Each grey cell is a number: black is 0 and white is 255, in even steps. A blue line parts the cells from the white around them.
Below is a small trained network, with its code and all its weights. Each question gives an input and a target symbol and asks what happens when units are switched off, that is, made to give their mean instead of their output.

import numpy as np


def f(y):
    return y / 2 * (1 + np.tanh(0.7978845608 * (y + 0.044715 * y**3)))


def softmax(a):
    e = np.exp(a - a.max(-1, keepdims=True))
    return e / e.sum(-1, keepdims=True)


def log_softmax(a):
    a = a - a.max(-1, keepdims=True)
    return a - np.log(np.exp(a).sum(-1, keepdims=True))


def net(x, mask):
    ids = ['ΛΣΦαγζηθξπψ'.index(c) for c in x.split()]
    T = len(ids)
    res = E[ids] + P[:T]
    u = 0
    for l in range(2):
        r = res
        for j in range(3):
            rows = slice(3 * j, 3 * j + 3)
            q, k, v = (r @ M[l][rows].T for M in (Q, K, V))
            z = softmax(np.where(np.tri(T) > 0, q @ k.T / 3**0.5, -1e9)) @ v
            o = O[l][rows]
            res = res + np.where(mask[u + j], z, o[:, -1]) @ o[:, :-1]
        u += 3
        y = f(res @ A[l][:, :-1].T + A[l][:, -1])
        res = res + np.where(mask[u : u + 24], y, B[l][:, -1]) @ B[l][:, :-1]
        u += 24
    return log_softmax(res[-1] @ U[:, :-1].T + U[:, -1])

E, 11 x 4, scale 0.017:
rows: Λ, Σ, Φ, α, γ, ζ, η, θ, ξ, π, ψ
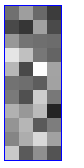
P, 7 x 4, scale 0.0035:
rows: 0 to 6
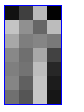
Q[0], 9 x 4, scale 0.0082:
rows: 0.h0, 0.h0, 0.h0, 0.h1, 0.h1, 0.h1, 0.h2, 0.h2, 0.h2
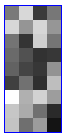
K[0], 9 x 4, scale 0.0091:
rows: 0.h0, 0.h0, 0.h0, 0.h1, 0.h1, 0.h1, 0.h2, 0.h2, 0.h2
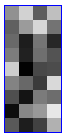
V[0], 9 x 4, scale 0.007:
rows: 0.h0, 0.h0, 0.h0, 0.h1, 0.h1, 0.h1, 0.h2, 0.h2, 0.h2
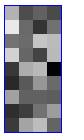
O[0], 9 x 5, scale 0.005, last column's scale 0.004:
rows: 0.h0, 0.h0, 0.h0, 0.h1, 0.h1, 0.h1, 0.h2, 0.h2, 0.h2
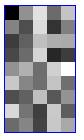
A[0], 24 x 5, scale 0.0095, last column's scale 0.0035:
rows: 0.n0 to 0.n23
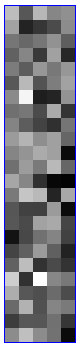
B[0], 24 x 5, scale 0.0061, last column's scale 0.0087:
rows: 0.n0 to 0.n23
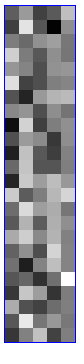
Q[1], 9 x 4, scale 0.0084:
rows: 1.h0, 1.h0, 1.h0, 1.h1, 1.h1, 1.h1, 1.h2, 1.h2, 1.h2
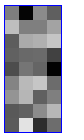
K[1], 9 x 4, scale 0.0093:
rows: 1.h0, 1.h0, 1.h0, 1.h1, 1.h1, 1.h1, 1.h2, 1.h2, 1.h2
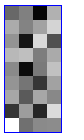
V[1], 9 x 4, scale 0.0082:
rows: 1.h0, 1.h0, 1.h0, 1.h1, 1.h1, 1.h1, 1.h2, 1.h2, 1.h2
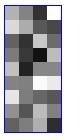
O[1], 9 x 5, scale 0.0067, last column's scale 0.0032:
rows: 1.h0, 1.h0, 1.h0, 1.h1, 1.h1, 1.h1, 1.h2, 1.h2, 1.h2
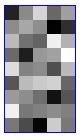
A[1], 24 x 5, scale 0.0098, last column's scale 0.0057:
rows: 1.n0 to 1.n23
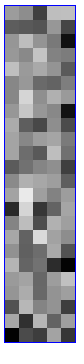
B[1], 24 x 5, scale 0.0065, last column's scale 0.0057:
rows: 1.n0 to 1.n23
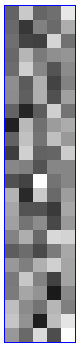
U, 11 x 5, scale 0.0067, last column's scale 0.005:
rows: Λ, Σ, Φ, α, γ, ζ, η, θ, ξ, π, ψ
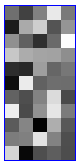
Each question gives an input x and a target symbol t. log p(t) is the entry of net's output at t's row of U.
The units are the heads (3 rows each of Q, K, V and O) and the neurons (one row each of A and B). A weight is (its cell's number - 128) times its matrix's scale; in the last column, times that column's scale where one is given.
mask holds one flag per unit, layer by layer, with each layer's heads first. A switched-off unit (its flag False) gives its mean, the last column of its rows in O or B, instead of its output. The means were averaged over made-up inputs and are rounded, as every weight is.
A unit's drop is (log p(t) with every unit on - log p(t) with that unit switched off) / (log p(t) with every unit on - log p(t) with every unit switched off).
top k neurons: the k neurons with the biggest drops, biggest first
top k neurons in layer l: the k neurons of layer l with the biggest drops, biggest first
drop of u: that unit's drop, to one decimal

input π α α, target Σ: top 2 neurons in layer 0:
0.n6, 0.n19
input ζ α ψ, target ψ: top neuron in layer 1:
1.n14
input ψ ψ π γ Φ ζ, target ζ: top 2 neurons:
0.n16, 1.n0
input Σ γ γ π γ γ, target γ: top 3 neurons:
0.n19, 0.n0, 0.n13
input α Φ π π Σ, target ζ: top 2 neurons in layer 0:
0.n16, 0.n23
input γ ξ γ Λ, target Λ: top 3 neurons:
0.n6, 0.n19, 0.n18
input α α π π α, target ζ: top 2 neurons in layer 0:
0.n6, 0.n23
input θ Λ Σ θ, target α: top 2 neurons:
0.n19, 1.n4
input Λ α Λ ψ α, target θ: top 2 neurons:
0.n6, 1.n22
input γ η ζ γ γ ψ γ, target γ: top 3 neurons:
0.n19, 0.n0, 1.n23
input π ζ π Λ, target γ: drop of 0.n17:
0.0
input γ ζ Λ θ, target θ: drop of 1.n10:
0.1
